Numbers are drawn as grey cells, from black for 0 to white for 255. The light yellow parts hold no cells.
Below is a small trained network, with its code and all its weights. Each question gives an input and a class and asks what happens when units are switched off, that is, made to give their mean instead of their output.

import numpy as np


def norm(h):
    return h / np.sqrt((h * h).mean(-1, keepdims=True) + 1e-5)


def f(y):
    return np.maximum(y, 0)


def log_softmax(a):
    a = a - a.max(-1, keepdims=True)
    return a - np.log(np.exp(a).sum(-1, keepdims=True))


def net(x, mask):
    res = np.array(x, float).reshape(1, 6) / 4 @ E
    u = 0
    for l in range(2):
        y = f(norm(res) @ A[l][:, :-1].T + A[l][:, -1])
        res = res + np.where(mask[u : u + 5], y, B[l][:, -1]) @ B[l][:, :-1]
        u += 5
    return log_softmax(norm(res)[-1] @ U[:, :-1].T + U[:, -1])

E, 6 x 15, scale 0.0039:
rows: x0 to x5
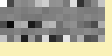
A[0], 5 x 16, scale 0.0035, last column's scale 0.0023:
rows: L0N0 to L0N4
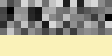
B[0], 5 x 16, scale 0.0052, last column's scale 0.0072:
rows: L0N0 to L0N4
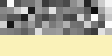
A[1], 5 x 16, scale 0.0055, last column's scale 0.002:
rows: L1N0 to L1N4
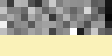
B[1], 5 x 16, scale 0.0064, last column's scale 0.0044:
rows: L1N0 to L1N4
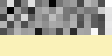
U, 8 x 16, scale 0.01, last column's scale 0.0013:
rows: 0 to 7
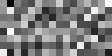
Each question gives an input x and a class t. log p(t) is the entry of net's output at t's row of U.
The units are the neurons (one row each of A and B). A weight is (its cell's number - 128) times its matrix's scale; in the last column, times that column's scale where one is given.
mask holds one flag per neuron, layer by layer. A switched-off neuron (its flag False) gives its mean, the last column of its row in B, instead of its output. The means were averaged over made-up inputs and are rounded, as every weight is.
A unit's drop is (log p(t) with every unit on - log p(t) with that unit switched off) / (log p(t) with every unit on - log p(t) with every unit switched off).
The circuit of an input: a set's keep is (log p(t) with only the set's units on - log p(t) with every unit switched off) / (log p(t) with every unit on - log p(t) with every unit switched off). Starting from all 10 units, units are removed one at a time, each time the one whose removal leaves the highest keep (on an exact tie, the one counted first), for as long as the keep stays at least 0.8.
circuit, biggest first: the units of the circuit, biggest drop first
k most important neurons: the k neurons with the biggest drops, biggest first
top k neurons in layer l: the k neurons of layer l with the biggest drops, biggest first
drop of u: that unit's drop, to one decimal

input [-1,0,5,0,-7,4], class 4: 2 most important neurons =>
[L0N3 L1N2]
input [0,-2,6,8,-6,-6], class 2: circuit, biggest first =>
[L1N0]
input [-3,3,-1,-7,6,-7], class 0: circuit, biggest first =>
[L0N3 L1N1]
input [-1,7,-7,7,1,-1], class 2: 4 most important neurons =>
[L1N0 L0N0 L0N1 L0N2]
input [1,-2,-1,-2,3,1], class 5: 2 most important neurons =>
[L0N0 L0N1]
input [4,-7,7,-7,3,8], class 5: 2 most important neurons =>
[L1N4 L0N0]
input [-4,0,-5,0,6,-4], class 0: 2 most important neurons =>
[L1N1 L0N1]
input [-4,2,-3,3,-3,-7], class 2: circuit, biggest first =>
[L0N3 L1N0]
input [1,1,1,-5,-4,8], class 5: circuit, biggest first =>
[L0N0 L1N2]
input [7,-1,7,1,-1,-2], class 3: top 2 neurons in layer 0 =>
[L0N0 L0N2]
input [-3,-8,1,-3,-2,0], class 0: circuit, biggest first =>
[L0N0 L1N1]
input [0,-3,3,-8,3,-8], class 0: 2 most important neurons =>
[L0N3 L1N1]
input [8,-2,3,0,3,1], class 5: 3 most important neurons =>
[L1N4 L0N1 L0N4]
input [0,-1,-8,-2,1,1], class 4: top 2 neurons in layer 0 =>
[L0N3 L0N1]
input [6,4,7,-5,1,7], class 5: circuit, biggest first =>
[L1N4]
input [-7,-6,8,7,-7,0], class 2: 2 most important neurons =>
[L1N0 L0N0]
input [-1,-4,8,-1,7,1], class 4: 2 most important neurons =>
[L0N3 L0N1]
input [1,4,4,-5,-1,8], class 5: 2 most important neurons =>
[L0N0 L1N4]
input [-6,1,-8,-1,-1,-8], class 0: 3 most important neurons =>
[L0N3 L1N1 L0N1]
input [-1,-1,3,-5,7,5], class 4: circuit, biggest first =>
[L1N2]
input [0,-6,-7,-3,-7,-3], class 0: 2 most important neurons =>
[L0N3 L1N1]
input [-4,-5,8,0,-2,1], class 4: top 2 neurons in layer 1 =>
[L1N1 L1N4]
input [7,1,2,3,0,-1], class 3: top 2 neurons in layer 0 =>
[L0N0 L0N3]
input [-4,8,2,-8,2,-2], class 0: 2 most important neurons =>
[L1N1 L0N0]
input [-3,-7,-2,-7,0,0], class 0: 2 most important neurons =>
[L0N0 L1N1]
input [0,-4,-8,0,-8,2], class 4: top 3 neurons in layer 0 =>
[L0N3 L0N1 L0N0]
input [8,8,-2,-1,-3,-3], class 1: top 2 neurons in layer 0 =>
[L0N0 L0N1]
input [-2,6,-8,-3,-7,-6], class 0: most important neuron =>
[L0N3]
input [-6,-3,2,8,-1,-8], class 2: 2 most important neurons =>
[L1N0 L0N3]
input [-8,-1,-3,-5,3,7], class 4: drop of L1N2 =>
0.1
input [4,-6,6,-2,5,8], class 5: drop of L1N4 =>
0.2
